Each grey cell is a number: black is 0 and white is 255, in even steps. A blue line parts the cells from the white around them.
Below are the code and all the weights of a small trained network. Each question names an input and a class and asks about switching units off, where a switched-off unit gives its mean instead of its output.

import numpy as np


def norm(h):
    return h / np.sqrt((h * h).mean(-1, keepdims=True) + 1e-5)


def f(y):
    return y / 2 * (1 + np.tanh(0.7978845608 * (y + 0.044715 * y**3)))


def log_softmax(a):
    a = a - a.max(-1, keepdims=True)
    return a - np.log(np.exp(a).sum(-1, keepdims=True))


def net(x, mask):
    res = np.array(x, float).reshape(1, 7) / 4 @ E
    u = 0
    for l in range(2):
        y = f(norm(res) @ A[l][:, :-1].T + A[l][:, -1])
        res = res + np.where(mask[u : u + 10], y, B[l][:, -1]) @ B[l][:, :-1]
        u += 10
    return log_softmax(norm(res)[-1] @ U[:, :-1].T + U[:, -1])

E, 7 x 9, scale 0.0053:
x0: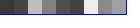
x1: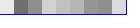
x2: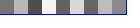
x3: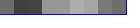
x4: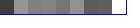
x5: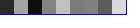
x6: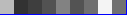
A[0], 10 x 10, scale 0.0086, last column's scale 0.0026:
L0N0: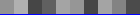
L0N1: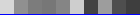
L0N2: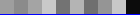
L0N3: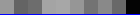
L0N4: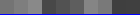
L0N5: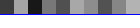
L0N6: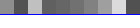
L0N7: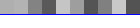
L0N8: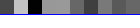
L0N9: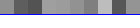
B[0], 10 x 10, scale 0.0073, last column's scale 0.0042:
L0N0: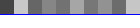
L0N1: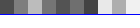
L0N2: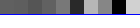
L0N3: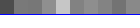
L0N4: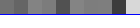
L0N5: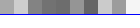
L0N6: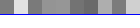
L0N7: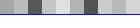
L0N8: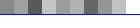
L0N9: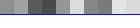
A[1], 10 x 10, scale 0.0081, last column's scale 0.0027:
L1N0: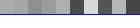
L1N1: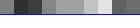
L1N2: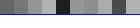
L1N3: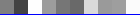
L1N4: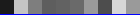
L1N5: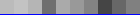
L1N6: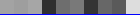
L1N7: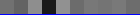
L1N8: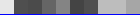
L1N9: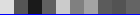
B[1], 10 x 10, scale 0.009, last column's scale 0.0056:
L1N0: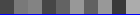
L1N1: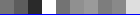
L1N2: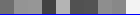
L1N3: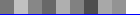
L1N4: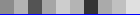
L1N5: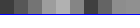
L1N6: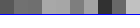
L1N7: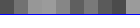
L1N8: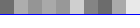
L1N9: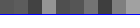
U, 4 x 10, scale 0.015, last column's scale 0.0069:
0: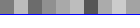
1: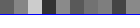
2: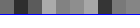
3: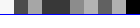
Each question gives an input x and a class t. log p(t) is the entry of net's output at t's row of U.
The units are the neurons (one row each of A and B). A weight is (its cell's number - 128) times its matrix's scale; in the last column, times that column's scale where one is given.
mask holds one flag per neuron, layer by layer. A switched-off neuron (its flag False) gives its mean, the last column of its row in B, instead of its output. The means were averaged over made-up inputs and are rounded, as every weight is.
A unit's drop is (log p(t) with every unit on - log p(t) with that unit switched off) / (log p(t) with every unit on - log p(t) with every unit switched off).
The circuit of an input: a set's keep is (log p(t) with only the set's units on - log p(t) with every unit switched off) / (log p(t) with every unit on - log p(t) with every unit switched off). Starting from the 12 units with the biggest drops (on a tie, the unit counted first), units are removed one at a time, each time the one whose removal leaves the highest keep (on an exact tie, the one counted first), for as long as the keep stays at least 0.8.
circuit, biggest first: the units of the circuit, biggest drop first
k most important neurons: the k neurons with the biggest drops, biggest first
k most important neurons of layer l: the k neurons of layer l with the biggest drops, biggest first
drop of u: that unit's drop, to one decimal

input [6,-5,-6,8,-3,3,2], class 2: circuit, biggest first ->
(L1N1)
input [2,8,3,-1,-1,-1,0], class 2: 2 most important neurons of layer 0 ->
(L0N2; L0N5)
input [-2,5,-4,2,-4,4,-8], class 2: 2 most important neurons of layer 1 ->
(L1N9; L1N3)
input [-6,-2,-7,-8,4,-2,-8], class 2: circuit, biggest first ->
(L1N6; L1N3)
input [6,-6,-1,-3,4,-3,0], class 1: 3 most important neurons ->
(L0N4; L0N8; L0N9)
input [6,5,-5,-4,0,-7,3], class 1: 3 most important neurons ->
(L0N7; L1N4; L0N8)
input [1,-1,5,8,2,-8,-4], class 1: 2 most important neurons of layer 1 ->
(L1N2; L1N4)
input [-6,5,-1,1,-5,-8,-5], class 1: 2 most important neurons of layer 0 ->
(L0N8; L0N1)
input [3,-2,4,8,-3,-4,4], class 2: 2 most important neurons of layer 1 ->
(L1N1; L1N4)
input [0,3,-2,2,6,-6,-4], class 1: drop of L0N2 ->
0.4
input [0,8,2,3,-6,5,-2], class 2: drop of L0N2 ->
0.2
